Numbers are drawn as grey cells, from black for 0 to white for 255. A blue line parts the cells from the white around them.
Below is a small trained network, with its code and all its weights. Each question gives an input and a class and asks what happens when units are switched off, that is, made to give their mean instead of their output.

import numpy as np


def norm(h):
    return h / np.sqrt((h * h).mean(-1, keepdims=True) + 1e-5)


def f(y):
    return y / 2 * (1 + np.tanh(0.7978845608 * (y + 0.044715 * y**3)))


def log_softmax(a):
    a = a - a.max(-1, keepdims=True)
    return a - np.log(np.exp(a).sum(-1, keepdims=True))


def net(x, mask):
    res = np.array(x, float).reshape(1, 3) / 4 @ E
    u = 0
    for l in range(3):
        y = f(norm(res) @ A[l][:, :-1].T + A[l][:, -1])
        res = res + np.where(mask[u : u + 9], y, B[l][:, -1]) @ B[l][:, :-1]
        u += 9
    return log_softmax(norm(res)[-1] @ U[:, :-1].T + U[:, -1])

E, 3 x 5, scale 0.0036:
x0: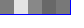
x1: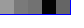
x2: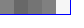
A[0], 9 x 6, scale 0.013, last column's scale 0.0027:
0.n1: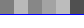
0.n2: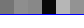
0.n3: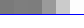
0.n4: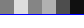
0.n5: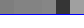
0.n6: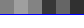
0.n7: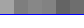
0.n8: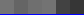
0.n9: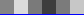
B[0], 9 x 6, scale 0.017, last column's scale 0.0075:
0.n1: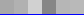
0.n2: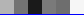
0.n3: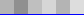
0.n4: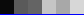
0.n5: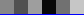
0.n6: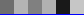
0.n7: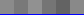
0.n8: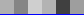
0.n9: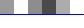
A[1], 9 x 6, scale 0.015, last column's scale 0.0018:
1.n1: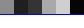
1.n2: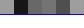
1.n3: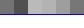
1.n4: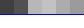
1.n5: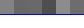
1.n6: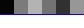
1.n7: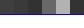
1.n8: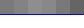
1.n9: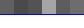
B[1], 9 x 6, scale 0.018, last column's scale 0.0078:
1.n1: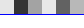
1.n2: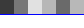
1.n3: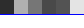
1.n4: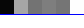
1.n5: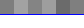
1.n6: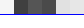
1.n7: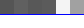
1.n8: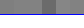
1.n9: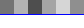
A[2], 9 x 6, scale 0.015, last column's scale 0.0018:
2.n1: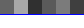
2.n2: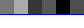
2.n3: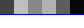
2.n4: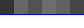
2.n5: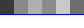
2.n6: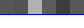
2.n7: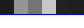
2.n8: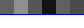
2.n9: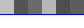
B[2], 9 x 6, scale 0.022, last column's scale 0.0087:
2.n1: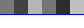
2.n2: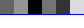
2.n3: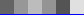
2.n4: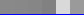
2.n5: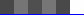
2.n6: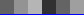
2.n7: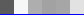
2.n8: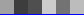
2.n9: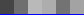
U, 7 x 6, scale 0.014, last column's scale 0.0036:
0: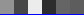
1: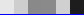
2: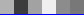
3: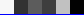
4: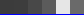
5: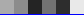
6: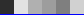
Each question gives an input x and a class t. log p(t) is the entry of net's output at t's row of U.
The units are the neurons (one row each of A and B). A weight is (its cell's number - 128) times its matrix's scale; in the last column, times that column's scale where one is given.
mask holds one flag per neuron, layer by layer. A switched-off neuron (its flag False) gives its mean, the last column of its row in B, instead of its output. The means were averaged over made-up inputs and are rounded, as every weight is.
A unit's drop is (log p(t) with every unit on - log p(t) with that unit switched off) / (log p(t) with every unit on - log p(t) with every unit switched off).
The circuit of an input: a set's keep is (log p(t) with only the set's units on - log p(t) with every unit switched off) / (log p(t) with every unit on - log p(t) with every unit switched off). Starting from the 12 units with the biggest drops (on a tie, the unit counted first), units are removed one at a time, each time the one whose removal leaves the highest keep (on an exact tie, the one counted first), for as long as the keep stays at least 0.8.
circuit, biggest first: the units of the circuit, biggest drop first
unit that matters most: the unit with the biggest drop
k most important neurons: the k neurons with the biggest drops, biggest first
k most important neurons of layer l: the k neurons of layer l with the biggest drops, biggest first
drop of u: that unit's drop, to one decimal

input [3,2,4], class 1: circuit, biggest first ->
[1.n3; 1.n4; 2.n5]
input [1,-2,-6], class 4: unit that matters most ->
0.n4
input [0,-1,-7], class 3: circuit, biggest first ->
[1.n6; 0.n5; 0.n4]
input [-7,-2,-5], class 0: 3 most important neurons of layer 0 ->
[0.n2; 0.n3; 0.n4]
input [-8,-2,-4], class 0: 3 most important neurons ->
[0.n4; 0.n2; 0.n3]
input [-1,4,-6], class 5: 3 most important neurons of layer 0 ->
[0.n4; 0.n9; 0.n3]
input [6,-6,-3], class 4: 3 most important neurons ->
[0.n4; 0.n3; 1.n7]
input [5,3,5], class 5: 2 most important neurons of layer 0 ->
[0.n2; 0.n6]
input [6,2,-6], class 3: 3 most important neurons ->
[1.n6; 0.n4; 0.n2]
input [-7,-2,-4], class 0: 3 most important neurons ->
[0.n4; 0.n2; 0.n3]
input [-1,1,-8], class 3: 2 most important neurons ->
[1.n6; 0.n2]
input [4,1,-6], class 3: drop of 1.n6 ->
0.5
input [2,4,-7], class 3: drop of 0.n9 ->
-0.1
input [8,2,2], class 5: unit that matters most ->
0.n2
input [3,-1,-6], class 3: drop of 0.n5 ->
0.3
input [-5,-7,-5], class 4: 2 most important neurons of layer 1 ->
[1.n6; 1.n7]
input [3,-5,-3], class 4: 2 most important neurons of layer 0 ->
[0.n4; 0.n3]
